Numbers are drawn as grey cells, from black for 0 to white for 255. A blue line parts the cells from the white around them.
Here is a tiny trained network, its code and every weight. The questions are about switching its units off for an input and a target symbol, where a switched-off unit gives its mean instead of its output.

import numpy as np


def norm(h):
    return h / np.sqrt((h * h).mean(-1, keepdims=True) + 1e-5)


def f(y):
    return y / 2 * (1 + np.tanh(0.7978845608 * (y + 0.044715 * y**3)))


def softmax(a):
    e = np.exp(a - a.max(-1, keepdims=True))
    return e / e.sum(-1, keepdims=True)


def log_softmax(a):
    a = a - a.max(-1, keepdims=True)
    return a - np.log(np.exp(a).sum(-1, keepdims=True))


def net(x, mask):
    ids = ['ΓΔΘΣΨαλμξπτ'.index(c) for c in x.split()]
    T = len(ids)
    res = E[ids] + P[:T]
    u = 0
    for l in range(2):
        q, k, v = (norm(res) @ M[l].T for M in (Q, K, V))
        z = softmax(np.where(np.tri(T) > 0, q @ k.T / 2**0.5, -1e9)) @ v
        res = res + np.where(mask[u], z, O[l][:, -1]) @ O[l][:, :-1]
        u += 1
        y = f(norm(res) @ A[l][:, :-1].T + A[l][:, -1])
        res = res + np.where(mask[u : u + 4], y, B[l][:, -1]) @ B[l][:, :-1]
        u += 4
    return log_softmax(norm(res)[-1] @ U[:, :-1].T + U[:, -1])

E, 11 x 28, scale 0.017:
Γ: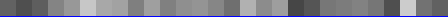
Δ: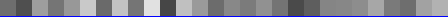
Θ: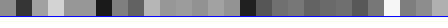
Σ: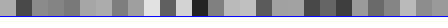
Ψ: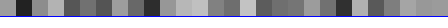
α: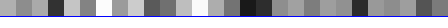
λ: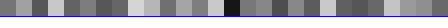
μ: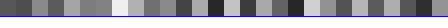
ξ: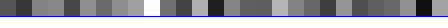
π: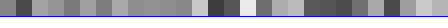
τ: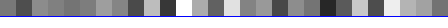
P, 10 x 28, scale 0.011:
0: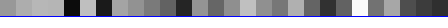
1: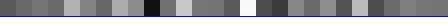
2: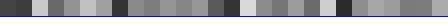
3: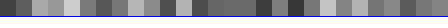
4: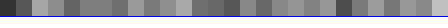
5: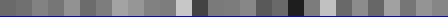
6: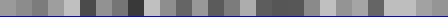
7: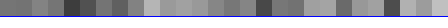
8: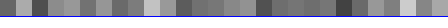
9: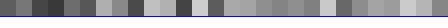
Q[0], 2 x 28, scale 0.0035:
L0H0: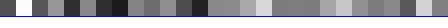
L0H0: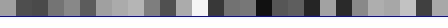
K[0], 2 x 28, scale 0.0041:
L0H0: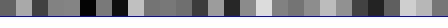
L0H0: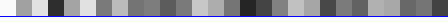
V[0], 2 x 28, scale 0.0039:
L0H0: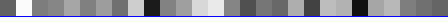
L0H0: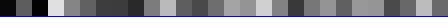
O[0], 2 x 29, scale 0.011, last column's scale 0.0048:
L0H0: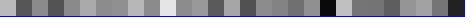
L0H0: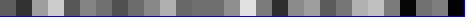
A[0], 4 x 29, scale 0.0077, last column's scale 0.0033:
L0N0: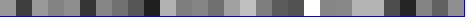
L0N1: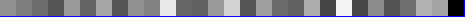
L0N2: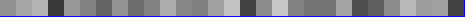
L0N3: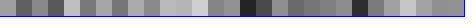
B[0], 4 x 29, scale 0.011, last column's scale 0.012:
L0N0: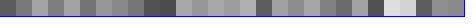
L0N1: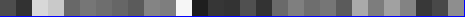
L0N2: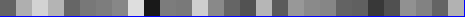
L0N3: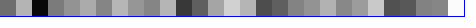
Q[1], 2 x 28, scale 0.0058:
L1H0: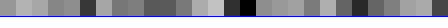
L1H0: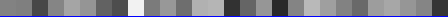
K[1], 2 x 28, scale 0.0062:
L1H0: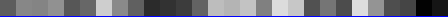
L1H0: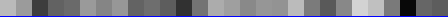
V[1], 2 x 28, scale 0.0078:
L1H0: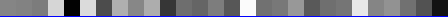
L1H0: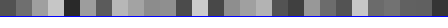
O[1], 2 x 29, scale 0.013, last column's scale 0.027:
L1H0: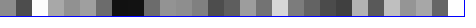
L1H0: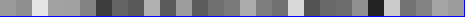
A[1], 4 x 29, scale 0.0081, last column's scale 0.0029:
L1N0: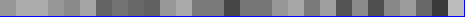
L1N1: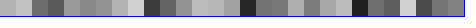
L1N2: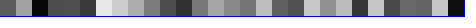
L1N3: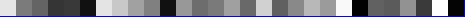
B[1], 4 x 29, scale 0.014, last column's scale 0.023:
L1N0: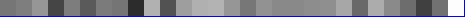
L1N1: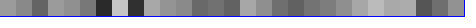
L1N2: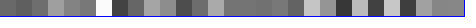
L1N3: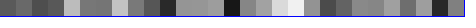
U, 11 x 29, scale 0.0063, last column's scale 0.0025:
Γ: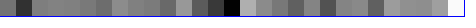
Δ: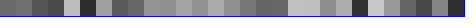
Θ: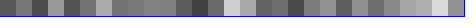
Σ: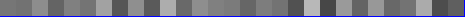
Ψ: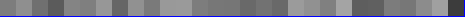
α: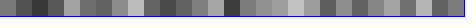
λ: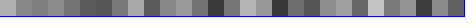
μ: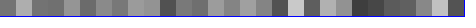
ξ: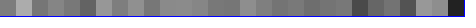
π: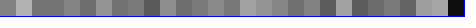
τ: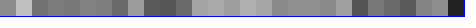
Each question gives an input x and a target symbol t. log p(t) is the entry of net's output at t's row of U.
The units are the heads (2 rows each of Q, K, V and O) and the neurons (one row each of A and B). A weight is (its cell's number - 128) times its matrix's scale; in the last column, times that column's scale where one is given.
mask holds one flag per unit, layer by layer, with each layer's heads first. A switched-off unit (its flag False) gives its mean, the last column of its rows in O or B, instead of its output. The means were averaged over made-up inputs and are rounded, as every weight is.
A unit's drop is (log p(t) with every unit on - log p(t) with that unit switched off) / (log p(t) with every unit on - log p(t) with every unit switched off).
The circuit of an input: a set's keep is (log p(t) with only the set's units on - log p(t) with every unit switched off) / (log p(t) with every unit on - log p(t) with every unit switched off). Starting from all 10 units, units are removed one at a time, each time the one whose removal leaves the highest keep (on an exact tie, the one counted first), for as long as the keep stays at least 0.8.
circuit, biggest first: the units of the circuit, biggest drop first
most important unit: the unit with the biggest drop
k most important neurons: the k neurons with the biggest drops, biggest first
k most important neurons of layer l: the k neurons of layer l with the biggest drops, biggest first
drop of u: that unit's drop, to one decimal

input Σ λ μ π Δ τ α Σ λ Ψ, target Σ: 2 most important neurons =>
(L0N2; L0N3)
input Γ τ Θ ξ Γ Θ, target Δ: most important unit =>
L0N2
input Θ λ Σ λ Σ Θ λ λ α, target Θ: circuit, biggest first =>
(L0N3; L1N0)
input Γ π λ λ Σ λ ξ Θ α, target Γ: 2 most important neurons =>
(L0N2; L0N1)
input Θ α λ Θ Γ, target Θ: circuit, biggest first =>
(L0N3; L1H0; L0H0; L1N2)
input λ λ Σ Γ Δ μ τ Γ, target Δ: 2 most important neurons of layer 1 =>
(L1N0; L1N1)
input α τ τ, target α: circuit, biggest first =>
(L0H0; L1H0; L1N3)
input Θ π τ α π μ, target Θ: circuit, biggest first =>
(L0N3; L1H0; L0H0; L1N0)
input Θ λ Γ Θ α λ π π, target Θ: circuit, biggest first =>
(L0N3; L1H0; L1N2; L0H0)
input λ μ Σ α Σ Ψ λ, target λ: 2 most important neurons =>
(L0N2; L0N1)
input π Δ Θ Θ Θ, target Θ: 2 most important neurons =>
(L1N0; L0N2)
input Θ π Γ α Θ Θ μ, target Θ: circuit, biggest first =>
(L1H0; L1N0)
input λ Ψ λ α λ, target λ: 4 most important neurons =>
(L0N2; L0N3; L1N1; L0N1)
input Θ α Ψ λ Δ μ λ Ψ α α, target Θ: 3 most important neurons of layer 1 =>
(L1N2; L1N0; L1N1)
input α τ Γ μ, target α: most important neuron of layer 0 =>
(L0N2)
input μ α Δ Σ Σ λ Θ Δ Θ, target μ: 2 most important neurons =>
(L0N2; L0N3)
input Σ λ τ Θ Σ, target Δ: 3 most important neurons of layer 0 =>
(L0N3; L0N2; L0N1)
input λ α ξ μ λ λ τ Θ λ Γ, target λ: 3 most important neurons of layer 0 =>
(L0N2; L0N1; L0N3)
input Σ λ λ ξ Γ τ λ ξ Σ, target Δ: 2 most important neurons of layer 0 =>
(L0N3; L0N2)
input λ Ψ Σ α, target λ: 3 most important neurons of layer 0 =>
(L0N2; L0N1; L0N3)
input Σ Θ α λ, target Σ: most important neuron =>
(L0N2)
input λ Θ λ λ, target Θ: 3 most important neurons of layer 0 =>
(L0N3; L0N2; L0N1)
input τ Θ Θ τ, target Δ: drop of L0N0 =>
0.0
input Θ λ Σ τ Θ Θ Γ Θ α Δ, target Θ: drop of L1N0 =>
0.3
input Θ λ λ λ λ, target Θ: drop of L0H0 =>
1.1
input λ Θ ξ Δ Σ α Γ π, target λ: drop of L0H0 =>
1.1
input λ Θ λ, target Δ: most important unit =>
L0N3
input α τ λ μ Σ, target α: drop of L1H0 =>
0.8
